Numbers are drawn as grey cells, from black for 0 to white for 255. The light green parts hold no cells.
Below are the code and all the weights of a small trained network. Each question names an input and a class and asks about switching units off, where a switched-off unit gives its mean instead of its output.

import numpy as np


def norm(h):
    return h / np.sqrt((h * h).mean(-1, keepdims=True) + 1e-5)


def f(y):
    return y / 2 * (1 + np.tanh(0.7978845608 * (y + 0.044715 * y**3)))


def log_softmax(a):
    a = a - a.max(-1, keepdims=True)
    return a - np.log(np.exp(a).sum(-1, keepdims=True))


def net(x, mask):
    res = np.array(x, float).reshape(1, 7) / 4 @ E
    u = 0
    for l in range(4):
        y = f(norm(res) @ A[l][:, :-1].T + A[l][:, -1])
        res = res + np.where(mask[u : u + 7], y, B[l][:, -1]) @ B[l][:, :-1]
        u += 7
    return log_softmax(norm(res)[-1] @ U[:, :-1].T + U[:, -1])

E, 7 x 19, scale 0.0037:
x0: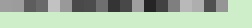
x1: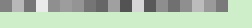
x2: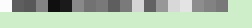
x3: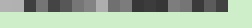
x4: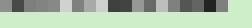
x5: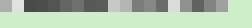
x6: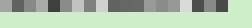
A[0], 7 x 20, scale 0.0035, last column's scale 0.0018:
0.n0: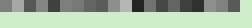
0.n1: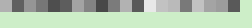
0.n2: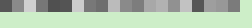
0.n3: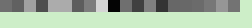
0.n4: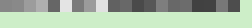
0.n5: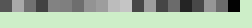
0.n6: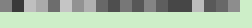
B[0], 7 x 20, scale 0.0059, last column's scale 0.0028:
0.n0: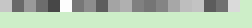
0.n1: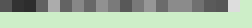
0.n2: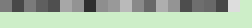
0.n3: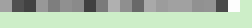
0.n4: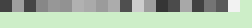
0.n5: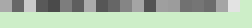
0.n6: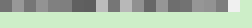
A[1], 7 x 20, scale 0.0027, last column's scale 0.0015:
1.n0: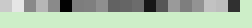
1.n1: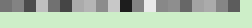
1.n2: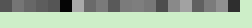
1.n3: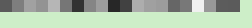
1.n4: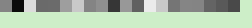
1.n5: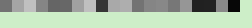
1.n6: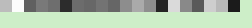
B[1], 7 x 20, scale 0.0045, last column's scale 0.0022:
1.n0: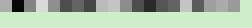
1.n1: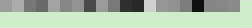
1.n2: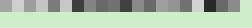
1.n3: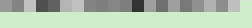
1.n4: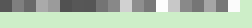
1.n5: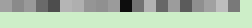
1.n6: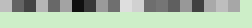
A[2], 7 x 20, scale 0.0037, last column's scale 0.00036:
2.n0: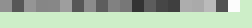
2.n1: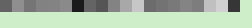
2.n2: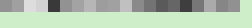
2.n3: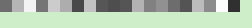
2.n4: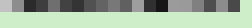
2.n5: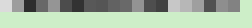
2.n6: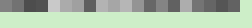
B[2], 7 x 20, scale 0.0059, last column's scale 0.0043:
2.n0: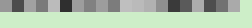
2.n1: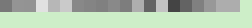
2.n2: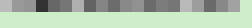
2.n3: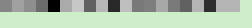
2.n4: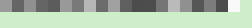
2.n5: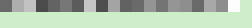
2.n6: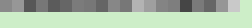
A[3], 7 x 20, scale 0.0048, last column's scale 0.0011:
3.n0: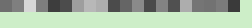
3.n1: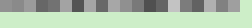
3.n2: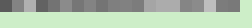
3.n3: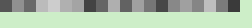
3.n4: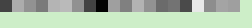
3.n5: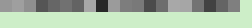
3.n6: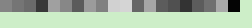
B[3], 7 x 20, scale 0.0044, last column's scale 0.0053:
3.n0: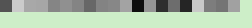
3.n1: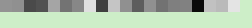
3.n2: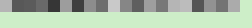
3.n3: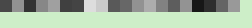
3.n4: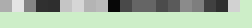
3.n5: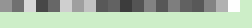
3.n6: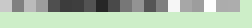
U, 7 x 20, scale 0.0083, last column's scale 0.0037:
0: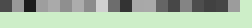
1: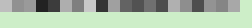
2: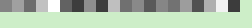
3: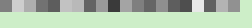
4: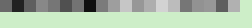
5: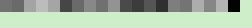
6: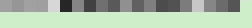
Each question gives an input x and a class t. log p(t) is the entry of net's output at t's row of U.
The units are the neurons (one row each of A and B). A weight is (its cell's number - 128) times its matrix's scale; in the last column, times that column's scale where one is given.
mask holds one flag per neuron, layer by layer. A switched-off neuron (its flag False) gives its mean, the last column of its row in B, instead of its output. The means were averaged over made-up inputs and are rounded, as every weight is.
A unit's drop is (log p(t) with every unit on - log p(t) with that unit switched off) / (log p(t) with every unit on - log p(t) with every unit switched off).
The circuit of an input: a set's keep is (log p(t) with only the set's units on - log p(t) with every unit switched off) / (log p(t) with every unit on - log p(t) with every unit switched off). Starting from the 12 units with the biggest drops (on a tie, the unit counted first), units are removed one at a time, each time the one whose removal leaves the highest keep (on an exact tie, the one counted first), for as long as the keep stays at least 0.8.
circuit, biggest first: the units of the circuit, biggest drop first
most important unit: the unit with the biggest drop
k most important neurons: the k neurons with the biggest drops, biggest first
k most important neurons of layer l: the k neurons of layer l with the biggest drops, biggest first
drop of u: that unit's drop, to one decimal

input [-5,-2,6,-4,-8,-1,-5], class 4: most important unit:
0.n2
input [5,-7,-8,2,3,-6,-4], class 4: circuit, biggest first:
[0.n3; 3.n5]
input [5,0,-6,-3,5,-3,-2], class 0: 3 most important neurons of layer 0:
[0.n3; 0.n4; 0.n5]
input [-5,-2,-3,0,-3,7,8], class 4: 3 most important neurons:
[0.n2; 2.n5; 2.n4]
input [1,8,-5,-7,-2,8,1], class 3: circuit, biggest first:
[2.n3; 0.n3]
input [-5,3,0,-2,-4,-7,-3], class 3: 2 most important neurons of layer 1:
[1.n0; 1.n3]
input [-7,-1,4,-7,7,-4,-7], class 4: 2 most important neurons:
[0.n1; 1.n4]
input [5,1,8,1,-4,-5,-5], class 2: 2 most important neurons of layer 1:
[1.n0; 1.n6]
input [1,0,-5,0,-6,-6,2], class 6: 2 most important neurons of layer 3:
[3.n5; 3.n6]
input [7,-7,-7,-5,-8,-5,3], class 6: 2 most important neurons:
[0.n3; 2.n0]
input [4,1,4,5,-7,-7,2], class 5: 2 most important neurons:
[1.n0; 2.n0]
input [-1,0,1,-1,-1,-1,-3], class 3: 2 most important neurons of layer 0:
[0.n4; 0.n3]
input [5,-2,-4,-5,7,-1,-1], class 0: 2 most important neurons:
[0.n3; 0.n4]
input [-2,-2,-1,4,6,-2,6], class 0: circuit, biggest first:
[0.n4]
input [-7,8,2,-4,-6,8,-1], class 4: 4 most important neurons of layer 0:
[0.n2; 0.n1; 0.n4; 0.n5]
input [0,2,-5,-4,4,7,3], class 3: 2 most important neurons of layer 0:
[0.n3; 0.n1]
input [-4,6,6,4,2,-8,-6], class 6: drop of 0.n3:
-0.1
